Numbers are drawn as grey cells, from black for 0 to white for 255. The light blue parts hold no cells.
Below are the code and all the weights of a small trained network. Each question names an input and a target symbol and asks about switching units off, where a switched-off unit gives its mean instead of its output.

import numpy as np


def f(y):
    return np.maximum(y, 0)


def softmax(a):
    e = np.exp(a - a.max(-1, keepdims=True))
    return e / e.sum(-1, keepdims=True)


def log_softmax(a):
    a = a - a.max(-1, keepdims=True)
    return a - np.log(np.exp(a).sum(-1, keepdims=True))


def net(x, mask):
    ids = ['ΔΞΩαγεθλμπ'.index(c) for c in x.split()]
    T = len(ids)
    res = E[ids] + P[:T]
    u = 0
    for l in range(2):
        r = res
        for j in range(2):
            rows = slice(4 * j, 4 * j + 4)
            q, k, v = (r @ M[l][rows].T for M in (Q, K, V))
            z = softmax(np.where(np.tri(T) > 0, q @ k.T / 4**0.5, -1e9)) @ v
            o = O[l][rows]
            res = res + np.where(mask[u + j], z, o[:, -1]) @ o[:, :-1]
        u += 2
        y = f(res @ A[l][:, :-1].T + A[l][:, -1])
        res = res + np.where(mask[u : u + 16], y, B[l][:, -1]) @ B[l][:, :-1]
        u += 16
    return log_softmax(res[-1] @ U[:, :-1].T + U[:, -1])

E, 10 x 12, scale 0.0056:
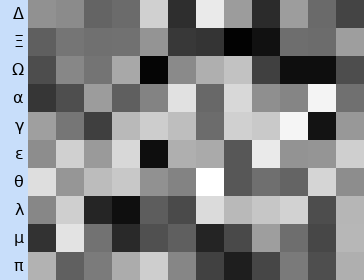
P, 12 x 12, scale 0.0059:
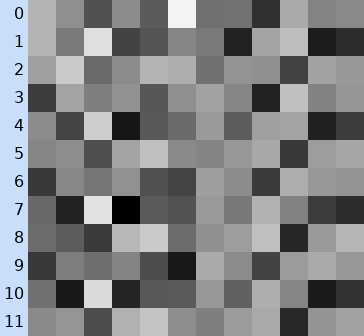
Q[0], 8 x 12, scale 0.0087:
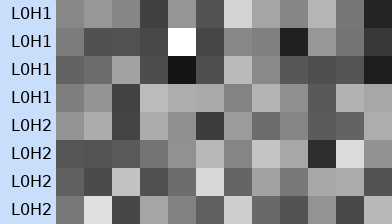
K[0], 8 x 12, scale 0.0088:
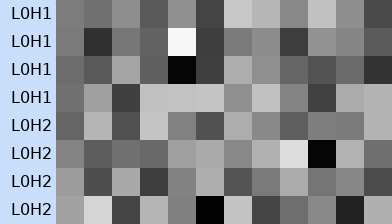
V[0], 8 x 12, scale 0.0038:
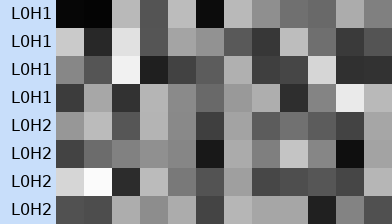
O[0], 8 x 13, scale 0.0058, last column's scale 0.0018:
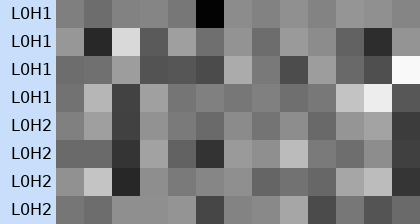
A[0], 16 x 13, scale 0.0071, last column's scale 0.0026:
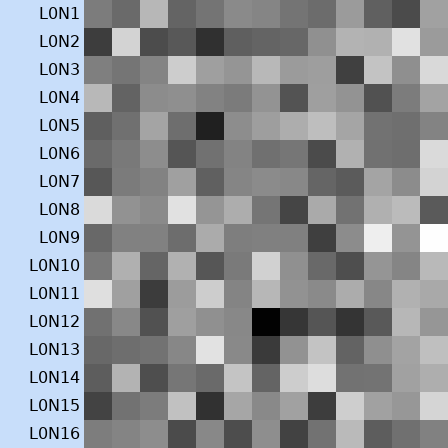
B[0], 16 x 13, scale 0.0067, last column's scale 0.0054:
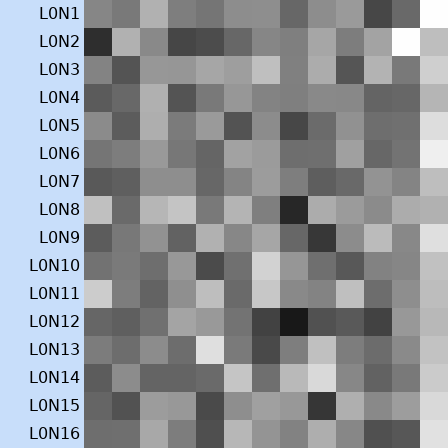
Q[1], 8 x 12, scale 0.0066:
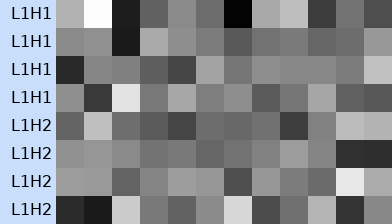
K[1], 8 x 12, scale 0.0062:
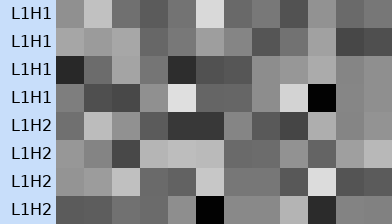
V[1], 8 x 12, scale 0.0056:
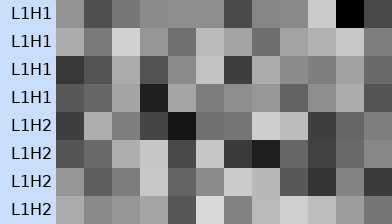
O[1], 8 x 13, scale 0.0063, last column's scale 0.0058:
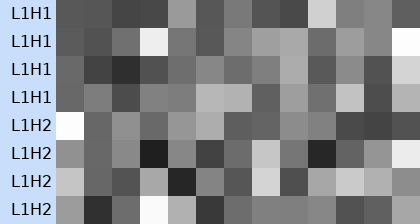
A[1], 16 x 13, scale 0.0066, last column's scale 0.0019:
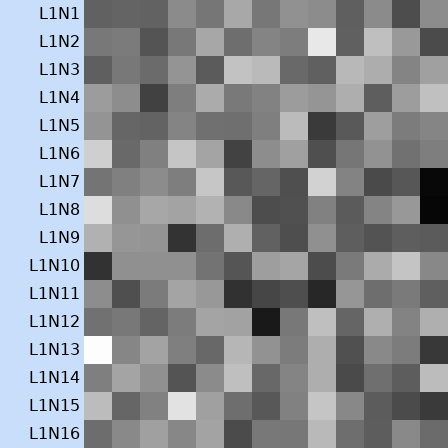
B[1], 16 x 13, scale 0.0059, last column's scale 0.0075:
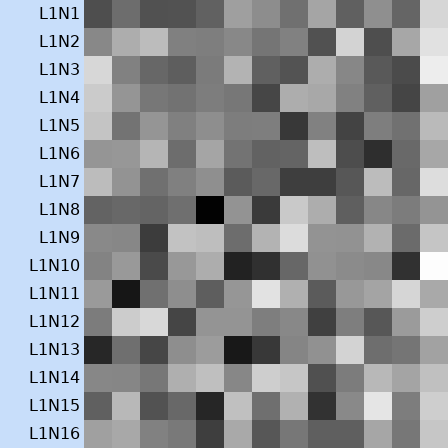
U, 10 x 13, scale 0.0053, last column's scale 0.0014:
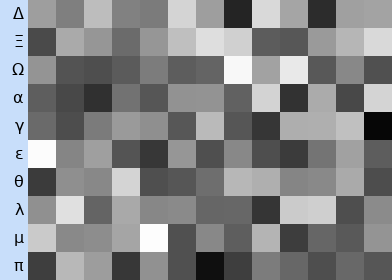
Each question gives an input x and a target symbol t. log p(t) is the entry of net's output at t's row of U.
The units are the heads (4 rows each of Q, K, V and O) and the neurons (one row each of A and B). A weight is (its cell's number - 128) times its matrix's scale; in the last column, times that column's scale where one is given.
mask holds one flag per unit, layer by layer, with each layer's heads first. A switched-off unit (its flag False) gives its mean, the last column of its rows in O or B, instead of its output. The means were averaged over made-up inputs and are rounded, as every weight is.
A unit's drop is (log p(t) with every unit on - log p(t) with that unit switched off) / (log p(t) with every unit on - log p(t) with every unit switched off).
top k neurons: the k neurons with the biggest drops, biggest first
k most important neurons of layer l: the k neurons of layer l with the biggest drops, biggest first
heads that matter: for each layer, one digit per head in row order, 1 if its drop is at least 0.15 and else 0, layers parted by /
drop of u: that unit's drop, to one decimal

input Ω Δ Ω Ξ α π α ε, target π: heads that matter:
10 / 11
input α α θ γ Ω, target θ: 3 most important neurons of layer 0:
L0N8, L0N11, L0N3
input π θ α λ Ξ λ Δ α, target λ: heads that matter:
01 / 01
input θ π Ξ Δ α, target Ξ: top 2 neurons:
L0N12, L1N14
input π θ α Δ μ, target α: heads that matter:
10 / 10
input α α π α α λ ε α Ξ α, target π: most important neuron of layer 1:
L1N10
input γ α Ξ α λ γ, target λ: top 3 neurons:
L1N15, L0N14, L1N7
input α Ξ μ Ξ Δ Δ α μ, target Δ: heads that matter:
11 / 01
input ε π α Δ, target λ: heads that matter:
11 / 01
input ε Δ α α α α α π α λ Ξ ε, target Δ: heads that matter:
10 / 10
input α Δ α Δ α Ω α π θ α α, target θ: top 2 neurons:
L0N8, L0N3
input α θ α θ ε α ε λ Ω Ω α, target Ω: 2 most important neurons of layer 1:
L1N13, L1N9
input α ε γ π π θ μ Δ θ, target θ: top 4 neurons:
L0N8, L1N13, L1N8, L0N3
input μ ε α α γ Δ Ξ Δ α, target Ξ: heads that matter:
11 / 00
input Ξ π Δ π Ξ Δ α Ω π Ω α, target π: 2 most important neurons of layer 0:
L0N12, L0N8
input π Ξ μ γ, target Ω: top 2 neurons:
L0N1, L0N16
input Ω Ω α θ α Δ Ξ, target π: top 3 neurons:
L0N2, L1N10, L0N12
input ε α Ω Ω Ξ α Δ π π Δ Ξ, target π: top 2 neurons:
L0N12, L0N8
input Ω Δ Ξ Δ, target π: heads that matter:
10 / 01
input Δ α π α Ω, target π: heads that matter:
00 / 11
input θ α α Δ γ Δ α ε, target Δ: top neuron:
L0N11
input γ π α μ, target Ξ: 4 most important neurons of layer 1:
L1N14, L1N9, L1N10, L1N3
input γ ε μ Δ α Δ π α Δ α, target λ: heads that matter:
01 / 11
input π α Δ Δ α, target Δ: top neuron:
L0N1
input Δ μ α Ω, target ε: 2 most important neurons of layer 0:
L0N10, L0N15
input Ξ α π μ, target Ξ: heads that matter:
01 / 11
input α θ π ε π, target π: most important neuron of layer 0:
L0N8
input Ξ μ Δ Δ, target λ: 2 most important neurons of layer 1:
L1N10, L1N3
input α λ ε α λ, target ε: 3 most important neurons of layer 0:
L0N8, L0N14, L0N2
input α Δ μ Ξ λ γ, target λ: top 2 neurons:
L1N15, L0N14
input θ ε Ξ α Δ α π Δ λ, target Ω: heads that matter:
10 / 10
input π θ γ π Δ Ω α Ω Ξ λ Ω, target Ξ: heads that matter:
00 / 11
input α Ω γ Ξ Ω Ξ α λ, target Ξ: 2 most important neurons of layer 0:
L0N12, L0N16
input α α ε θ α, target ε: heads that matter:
10 / 11
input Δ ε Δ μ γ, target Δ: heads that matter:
00 / 01
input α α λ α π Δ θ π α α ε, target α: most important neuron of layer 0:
L0N13
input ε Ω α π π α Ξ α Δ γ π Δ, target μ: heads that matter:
00 / 00
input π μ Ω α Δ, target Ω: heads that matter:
00 / 01
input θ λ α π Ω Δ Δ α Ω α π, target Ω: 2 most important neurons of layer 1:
L1N13, L1N9
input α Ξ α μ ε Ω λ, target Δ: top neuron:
L0N2
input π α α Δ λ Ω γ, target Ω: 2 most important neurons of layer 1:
L1N4, L1N7
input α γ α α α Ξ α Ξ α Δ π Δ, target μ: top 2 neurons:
L0N11, L1N6
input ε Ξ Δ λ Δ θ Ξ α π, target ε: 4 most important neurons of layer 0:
L0N8, L0N12, L0N13, L0N11
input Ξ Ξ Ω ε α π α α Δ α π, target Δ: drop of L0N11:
0.2
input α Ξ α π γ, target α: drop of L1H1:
0.7
